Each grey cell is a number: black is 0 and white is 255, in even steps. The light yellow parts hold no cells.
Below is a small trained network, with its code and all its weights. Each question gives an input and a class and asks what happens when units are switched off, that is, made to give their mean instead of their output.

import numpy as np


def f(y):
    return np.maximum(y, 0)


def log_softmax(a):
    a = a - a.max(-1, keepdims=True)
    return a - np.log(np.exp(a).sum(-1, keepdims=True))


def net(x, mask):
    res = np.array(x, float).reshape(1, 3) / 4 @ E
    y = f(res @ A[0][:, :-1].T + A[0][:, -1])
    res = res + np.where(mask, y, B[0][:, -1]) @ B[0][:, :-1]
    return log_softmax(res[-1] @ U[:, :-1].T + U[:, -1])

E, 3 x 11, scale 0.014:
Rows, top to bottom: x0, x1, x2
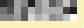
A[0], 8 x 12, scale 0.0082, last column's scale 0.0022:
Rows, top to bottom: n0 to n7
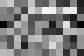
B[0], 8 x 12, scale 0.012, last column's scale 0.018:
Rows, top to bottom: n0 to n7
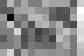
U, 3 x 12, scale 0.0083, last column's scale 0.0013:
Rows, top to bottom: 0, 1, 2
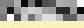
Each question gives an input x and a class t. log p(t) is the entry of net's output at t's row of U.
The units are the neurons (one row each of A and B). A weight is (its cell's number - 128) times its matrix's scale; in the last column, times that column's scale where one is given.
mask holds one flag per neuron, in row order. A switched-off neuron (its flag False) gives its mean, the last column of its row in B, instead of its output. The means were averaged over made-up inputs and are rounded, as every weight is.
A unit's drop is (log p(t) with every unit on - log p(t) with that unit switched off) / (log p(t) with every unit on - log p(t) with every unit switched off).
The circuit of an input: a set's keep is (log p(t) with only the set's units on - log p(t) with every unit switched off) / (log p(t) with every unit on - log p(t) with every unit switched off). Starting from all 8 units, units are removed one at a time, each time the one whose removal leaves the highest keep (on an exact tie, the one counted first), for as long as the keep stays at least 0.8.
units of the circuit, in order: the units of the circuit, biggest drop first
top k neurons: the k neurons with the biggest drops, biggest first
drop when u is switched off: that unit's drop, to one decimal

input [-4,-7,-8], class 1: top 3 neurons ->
[n2 n5 n6]
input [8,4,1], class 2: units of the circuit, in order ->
[n3]
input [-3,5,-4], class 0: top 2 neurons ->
[n5 n1]
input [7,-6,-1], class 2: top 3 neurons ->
[n3 n5 n6]
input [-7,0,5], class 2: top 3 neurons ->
[n2 n0 n7]
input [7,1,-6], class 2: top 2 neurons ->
[n3 n1]
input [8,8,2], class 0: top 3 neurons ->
[n5 n6 n0]
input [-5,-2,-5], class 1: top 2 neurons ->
[n2 n3]
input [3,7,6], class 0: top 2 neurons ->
[n5 n2]
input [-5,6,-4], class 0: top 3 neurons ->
[n5 n3 n6]
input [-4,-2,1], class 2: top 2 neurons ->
[n5 n2]
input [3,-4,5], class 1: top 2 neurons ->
[n1 n5]
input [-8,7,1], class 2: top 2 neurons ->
[n0 n7]
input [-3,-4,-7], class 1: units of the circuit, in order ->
[n2]
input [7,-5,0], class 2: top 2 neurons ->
[n3 n5]
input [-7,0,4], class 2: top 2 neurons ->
[n2 n0]
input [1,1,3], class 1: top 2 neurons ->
[n4 n1]
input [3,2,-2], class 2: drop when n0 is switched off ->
-0.1
